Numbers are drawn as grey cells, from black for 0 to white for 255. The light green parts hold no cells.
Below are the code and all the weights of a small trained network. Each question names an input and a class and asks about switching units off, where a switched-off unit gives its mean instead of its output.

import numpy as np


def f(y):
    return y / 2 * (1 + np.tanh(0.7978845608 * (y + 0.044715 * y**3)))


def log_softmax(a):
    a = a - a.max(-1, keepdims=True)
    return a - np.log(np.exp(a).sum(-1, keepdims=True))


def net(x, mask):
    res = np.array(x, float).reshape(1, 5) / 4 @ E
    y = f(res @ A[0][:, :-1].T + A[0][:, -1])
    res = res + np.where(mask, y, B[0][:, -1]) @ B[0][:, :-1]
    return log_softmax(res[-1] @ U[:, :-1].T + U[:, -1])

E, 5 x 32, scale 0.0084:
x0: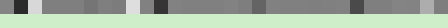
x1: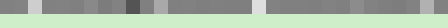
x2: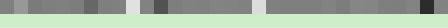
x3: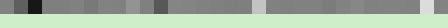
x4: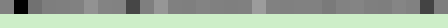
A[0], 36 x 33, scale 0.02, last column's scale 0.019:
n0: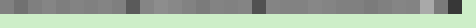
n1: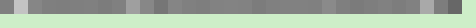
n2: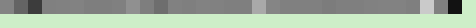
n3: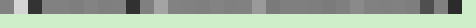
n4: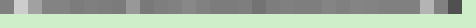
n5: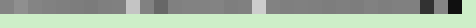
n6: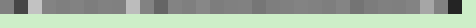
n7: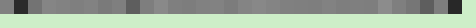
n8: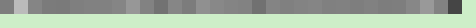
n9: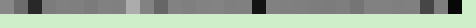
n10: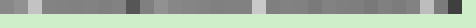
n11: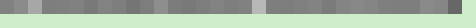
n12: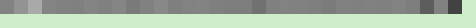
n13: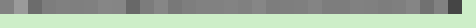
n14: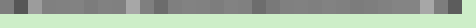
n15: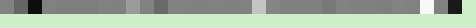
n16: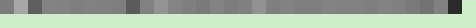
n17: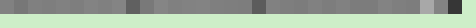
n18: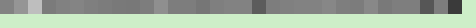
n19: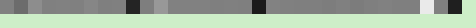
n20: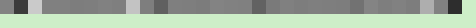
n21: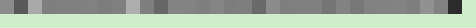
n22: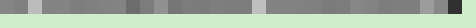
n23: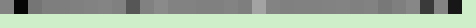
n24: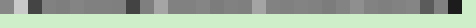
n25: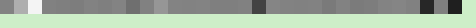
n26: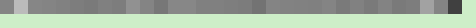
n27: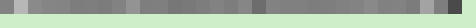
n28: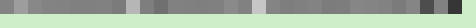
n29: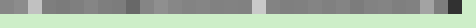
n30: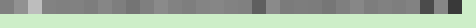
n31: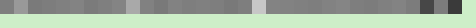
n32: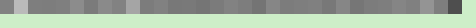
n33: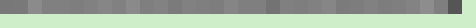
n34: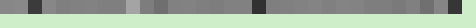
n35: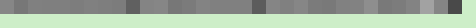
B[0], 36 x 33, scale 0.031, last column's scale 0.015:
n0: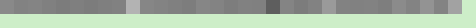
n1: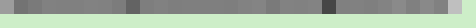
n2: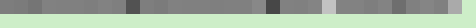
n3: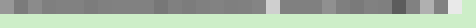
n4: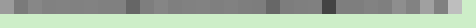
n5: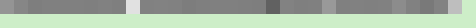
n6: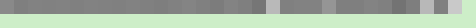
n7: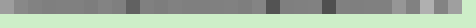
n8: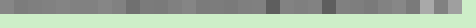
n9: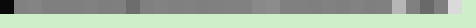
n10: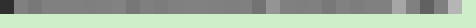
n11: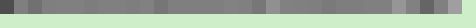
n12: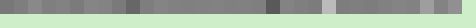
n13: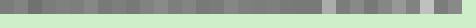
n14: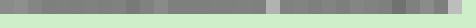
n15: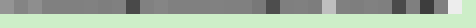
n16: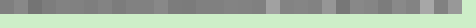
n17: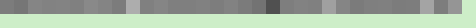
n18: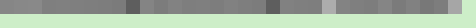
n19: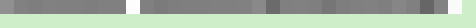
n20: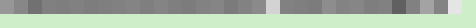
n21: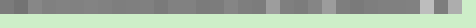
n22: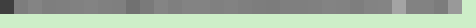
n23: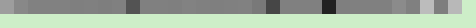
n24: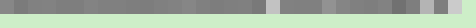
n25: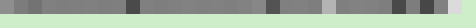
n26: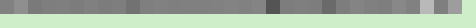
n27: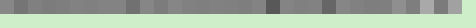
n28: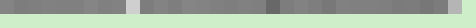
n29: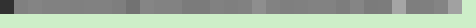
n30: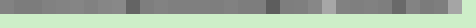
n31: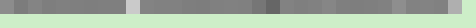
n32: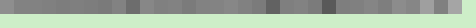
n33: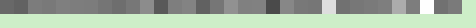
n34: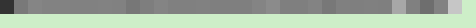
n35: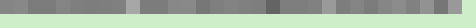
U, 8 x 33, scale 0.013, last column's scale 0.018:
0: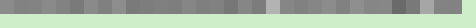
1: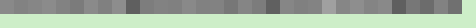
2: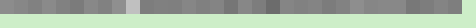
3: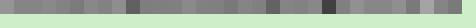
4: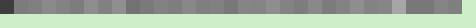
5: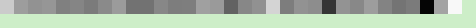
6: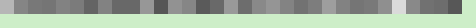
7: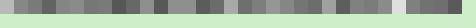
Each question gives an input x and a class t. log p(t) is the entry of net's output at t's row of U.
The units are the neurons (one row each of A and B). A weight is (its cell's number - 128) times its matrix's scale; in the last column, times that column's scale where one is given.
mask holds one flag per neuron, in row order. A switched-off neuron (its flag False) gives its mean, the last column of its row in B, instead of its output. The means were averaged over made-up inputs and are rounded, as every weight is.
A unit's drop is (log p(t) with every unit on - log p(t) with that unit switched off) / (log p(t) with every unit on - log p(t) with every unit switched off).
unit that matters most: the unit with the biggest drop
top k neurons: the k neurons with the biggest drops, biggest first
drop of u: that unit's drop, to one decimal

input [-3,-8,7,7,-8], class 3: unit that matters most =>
n1
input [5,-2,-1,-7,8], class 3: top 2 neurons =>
(n23, n7)
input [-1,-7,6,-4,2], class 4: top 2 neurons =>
(n9, n19)
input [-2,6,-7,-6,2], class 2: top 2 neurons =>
(n19, n15)
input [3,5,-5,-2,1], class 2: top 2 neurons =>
(n19, n9)
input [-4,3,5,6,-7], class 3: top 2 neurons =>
(n1, n4)
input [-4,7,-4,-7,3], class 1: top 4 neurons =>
(n25, n9, n30, n18)
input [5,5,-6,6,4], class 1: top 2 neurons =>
(n15, n2)
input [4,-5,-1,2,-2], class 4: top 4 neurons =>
(n9, n3, n34, n24)
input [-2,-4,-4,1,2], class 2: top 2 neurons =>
(n19, n10)
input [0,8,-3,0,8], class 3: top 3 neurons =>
(n23, n7, n9)
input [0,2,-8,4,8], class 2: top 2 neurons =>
(n19, n0)
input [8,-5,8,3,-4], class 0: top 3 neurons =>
(n20, n6, n19)
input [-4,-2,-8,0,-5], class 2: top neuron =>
(n19)
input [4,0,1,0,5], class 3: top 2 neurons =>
(n23, n3)
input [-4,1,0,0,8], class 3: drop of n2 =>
0.0
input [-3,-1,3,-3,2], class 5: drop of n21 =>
0.1
